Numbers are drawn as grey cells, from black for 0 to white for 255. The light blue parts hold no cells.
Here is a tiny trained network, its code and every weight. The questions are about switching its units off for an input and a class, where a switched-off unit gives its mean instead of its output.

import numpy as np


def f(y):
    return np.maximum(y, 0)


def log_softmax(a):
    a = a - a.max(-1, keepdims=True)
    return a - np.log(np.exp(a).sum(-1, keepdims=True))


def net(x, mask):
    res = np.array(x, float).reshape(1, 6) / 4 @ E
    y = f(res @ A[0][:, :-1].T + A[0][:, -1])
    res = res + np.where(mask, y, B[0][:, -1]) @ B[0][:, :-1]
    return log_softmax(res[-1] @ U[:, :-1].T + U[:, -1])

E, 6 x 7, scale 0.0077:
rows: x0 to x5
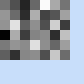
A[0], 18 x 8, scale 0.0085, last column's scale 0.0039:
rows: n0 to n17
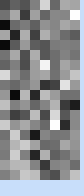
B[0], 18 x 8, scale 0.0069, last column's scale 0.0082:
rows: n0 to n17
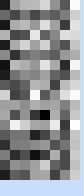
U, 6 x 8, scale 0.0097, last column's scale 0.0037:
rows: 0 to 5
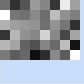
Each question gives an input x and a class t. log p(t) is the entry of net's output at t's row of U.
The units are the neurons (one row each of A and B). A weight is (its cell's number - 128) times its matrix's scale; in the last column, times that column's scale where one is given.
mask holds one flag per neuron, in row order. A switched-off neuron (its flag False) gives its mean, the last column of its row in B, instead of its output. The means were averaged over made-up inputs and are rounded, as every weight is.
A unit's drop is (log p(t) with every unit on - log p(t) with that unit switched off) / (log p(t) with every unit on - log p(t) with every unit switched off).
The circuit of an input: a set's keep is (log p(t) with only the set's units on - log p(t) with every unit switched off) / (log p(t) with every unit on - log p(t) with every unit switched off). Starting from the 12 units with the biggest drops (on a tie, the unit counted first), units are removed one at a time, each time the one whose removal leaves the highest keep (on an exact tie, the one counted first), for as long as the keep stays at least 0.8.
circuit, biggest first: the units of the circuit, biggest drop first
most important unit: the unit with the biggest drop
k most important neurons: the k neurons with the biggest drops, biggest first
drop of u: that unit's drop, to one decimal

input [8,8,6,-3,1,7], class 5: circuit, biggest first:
n11
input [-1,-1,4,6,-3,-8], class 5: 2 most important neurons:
n15; n13
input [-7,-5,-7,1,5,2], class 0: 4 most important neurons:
n12; n6; n8; n0
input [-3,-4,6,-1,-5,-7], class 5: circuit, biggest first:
n15; n13
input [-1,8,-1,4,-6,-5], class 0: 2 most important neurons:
n8; n12
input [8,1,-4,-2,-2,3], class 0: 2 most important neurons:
n9; n3
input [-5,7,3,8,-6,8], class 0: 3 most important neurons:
n8; n12; n6
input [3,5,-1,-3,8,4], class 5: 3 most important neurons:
n11; n9; n3
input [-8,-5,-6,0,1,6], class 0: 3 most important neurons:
n12; n6; n0
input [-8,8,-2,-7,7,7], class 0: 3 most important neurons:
n8; n17; n6
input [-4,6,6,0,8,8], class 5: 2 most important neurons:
n11; n9
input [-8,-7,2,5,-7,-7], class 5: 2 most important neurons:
n15; n13
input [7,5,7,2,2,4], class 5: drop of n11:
0.4
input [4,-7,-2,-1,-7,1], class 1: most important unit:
n9
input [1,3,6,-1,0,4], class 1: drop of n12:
0.2
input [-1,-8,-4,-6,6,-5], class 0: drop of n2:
0.2
